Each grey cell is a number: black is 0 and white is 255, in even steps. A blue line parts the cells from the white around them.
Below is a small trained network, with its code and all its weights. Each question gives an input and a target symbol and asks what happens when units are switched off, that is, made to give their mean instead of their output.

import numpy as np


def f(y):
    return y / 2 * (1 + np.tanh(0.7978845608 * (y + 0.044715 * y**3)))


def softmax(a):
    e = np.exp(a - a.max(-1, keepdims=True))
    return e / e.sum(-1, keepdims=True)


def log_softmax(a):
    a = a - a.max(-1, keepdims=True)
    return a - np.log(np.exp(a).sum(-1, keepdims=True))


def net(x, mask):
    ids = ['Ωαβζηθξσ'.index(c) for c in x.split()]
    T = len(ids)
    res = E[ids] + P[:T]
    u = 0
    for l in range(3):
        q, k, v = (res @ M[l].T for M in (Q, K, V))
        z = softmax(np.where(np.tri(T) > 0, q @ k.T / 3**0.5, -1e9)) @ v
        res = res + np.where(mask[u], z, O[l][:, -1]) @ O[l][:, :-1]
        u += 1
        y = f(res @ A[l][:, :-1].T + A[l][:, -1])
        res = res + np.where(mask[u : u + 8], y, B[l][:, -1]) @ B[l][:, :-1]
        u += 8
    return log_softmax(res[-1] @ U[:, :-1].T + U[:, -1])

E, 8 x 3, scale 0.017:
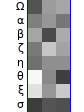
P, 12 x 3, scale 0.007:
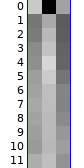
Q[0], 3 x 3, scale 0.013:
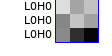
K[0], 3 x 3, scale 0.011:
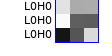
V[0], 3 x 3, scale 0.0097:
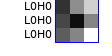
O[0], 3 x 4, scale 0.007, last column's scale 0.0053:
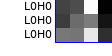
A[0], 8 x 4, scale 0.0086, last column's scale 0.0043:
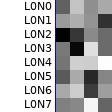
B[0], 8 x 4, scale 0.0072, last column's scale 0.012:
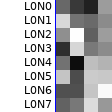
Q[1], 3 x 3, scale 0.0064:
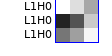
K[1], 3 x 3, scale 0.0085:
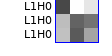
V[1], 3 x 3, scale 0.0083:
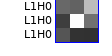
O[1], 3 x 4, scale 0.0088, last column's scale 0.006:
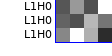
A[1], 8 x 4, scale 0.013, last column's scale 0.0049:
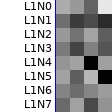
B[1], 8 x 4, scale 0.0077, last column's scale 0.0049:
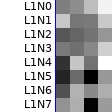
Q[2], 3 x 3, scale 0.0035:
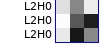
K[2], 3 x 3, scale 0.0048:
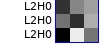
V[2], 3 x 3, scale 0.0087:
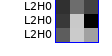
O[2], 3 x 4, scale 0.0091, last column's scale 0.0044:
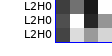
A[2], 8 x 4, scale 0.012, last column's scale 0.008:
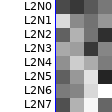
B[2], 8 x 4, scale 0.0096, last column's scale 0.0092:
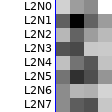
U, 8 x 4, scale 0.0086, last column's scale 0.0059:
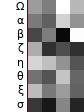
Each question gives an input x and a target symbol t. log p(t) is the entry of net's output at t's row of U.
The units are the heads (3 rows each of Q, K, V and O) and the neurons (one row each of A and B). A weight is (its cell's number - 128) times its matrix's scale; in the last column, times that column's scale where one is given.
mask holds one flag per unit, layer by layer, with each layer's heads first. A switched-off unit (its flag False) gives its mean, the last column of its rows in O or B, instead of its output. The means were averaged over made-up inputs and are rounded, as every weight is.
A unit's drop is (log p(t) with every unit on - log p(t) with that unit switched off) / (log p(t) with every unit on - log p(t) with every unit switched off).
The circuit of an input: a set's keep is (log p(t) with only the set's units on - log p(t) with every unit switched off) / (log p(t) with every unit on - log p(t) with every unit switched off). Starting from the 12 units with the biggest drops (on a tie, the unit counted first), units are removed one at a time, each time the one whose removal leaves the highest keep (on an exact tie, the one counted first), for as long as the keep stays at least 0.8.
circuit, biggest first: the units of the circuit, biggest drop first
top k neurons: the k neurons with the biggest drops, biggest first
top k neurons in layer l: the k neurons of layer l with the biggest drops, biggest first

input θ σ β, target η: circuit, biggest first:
(L1H0)
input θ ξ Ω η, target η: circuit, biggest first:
(L1H0; L0H0)
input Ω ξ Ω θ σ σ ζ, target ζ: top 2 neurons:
(L0N3; L0N2)
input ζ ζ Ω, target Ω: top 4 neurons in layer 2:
(L2N6; L2N0; L2N1; L2N4)
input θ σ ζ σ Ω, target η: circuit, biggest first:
(L1H0; L2H0)
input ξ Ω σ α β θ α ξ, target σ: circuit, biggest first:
(L2N1; L0H0; L2N3)
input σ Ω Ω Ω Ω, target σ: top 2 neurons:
(L0N2; L2N5)
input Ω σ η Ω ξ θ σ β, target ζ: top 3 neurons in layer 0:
(L0N3; L0N2; L0N7)
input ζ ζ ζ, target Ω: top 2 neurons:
(L1N4; L2N6)
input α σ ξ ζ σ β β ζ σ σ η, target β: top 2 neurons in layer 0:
(L0N2; L0N4)
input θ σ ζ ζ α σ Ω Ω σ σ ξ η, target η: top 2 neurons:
(L1N0; L2N4)
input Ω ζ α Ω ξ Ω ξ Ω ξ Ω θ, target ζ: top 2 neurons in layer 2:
(L2N0; L2N6)
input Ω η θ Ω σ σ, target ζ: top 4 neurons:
(L0N3; L0N2; L0N6; L1N1)
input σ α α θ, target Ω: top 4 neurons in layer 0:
(L0N2; L0N6; L0N0; L0N3)
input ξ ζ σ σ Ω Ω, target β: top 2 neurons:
(L0N4; L0N2)
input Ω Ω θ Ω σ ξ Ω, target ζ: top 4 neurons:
(L0N3; L0N2; L0N6; L0N7)
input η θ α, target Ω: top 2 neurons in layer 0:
(L0N5; L0N6)
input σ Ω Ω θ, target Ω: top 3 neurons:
(L0N2; L1N4; L0N4)
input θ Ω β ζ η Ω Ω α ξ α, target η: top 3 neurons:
(L1N4; L1N0; L2N4)
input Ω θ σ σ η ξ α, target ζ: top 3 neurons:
(L0N3; L0N2; L0N6)
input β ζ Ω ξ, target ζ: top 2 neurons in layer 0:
(L0N4; L0N7)
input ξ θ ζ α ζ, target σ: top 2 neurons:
(L2N3; L0N5)
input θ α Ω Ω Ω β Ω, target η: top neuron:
(L1N4)
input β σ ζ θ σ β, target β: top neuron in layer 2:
(L2N0)
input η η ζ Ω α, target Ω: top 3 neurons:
(L1N4; L1N5; L1N7)
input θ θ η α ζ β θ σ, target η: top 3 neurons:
(L1N4; L2N2; L1N0)
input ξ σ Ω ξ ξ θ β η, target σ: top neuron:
(L2N1)
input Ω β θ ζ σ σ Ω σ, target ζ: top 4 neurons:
(L0N3; L0N2; L0N6; L0N5)
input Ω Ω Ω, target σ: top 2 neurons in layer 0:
(L0N3; L0N5)
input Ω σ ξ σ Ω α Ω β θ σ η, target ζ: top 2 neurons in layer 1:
(L1N1; L1N4)
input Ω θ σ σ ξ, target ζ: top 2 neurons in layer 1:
(L1N4; L1N1)
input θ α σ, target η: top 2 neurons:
(L2N2; L1N4)
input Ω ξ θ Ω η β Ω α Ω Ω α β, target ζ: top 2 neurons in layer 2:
(L2N0; L2N6)
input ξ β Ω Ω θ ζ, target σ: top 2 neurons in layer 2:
(L2N1; L2N0)
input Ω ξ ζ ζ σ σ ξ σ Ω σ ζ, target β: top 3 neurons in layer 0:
(L0N4; L0N2; L0N5)
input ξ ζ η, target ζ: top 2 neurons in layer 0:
(L0N3; L0N7)
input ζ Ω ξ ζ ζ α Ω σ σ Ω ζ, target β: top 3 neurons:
(L0N4; L0N2; L1N4)
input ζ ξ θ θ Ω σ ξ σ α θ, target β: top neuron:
(L1N4)
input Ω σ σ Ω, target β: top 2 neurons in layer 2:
(L2N7; L2N3)
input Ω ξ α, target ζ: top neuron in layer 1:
(L1N1)
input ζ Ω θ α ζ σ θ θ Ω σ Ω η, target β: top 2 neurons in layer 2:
(L2N0; L2N6)
